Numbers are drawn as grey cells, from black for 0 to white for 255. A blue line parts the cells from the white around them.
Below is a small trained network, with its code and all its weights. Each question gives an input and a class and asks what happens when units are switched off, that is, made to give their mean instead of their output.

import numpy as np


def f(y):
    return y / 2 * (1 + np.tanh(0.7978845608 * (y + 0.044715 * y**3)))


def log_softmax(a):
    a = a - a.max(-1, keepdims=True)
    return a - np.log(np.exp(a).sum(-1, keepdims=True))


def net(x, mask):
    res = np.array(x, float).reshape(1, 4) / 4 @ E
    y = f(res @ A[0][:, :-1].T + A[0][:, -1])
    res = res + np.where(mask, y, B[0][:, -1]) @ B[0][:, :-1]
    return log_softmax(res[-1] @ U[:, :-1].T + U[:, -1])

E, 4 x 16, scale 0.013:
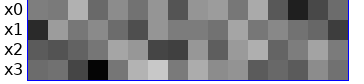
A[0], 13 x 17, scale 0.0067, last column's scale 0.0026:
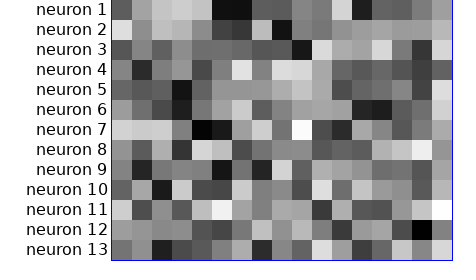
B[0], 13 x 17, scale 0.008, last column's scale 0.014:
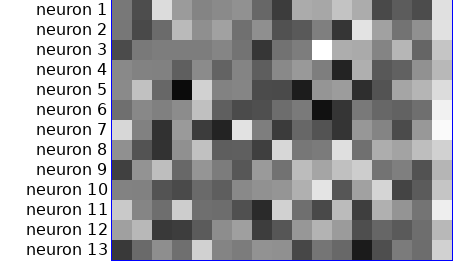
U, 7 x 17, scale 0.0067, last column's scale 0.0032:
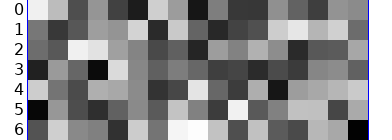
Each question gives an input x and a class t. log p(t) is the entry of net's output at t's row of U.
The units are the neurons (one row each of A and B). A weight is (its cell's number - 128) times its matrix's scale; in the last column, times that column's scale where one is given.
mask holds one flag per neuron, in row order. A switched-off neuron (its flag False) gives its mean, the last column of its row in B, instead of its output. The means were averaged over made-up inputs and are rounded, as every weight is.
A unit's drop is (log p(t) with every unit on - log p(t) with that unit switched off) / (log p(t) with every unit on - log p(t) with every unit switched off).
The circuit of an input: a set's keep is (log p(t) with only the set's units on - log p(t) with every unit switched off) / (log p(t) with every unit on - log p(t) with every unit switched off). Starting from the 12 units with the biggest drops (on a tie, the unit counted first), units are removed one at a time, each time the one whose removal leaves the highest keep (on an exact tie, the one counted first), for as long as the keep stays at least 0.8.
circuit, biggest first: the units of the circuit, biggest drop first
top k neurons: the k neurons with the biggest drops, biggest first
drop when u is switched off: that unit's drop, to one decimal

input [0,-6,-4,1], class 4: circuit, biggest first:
neuron 11
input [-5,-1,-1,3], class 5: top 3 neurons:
neuron 11; neuron 6; neuron 7
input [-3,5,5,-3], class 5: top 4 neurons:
neuron 10; neuron 3; neuron 6; neuron 11
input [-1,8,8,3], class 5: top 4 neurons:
neuron 3; neuron 10; neuron 9; neuron 7
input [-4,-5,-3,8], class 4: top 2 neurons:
neuron 11; neuron 8
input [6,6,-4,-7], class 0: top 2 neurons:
neuron 7; neuron 12
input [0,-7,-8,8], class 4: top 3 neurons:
neuron 11; neuron 8; neuron 5
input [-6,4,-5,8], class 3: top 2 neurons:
neuron 5; neuron 13
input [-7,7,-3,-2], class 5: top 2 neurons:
neuron 3; neuron 10
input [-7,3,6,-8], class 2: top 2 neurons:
neuron 1; neuron 5
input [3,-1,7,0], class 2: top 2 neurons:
neuron 9; neuron 1
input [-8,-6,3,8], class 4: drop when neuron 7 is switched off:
0.0
